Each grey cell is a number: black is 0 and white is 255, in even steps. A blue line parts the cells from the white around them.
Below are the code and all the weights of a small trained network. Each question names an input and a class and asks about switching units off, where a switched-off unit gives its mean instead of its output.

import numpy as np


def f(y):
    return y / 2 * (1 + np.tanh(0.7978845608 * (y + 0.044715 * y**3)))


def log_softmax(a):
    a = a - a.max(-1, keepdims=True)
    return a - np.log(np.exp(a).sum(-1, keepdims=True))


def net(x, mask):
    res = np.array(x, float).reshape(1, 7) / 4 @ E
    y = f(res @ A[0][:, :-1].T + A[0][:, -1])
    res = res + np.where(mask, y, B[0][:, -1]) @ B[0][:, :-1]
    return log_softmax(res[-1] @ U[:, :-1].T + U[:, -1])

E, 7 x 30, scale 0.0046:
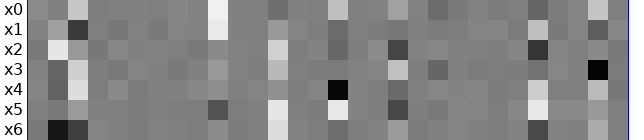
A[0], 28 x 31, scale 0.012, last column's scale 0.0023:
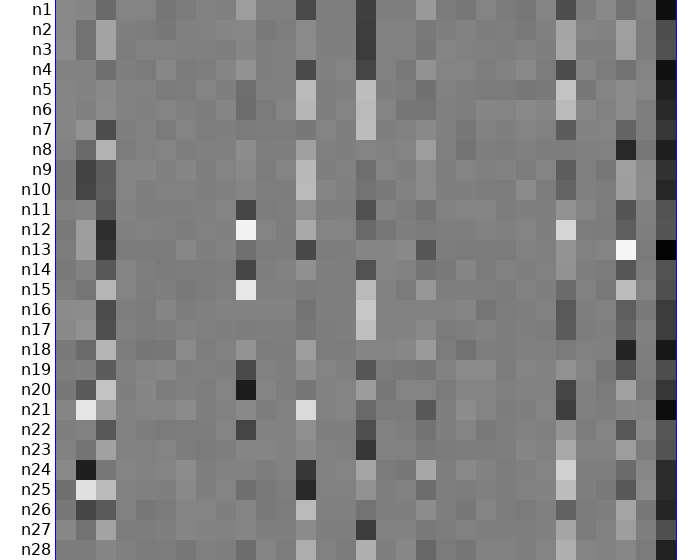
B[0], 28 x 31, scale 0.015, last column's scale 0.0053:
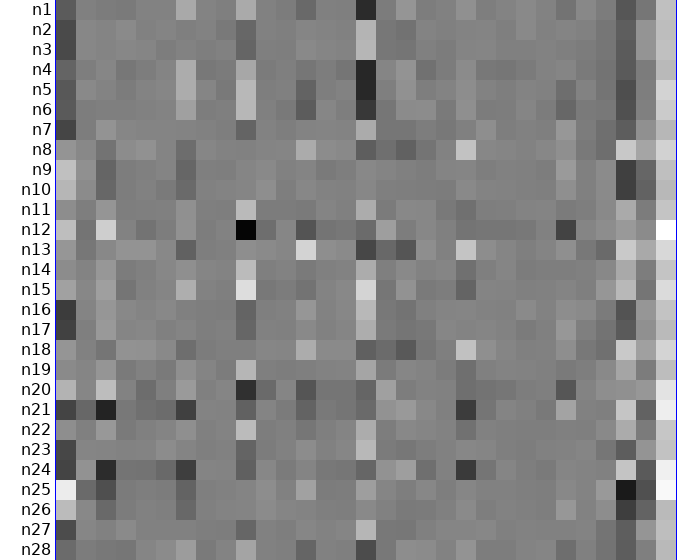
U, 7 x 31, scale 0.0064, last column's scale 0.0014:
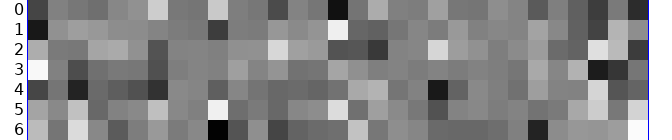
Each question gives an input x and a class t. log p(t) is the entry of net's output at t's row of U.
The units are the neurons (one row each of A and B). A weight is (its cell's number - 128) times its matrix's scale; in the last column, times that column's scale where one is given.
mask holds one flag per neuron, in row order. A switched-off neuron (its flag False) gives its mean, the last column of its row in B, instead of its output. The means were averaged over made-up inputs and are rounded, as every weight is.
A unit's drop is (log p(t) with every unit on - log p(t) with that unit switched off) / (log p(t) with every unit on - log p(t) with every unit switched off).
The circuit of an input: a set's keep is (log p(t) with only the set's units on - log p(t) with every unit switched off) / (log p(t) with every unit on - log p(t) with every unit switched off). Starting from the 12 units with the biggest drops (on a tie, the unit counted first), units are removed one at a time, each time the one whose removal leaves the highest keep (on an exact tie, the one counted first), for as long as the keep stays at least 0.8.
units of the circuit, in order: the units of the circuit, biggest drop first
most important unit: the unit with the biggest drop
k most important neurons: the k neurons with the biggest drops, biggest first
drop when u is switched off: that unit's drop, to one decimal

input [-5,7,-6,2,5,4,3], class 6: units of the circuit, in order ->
[n12]
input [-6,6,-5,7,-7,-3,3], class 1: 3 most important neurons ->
[n16; n17; n7]
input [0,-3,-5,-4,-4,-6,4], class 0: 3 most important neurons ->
[n1; n4; n21]
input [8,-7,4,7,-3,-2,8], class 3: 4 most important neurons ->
[n9; n26; n10; n13]
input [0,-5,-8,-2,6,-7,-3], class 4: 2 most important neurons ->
[n24; n5]
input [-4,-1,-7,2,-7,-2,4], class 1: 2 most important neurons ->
[n16; n17]
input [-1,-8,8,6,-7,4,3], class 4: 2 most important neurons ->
[n21; n12]
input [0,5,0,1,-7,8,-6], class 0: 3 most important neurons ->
[n5; n6; n28]
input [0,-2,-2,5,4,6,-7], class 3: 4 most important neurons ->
[n25; n1; n4; n13]
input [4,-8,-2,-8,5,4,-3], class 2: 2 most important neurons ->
[n13; n12]
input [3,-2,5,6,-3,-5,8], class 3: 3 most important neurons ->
[n9; n26; n10]
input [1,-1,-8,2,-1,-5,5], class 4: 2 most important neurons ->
[n24; n25]
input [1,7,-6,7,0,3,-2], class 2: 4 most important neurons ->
[n18; n8; n20; n21]
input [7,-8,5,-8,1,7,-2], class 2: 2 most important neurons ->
[n13; n12]
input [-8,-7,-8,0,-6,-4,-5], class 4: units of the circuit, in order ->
[n24]
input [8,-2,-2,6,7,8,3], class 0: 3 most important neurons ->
[n5; n6; n28]
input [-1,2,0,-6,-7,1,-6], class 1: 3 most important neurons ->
[n16; n17; n7]
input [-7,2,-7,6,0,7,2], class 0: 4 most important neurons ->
[n5; n6; n28; n21]
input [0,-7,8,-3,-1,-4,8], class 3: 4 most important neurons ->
[n9; n26; n10; n24]
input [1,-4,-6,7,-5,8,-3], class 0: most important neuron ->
[n5]
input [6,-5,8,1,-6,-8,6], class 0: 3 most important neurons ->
[n1; n4; n24]
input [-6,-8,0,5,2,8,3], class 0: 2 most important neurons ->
[n5; n6]
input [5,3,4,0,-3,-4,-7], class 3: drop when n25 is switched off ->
1.1
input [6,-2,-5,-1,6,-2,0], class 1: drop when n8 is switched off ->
0.0
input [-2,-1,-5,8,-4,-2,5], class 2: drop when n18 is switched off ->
0.1
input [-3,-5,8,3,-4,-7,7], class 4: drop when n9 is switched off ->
-0.1
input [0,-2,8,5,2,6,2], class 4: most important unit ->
n21
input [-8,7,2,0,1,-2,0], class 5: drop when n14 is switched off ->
0.2
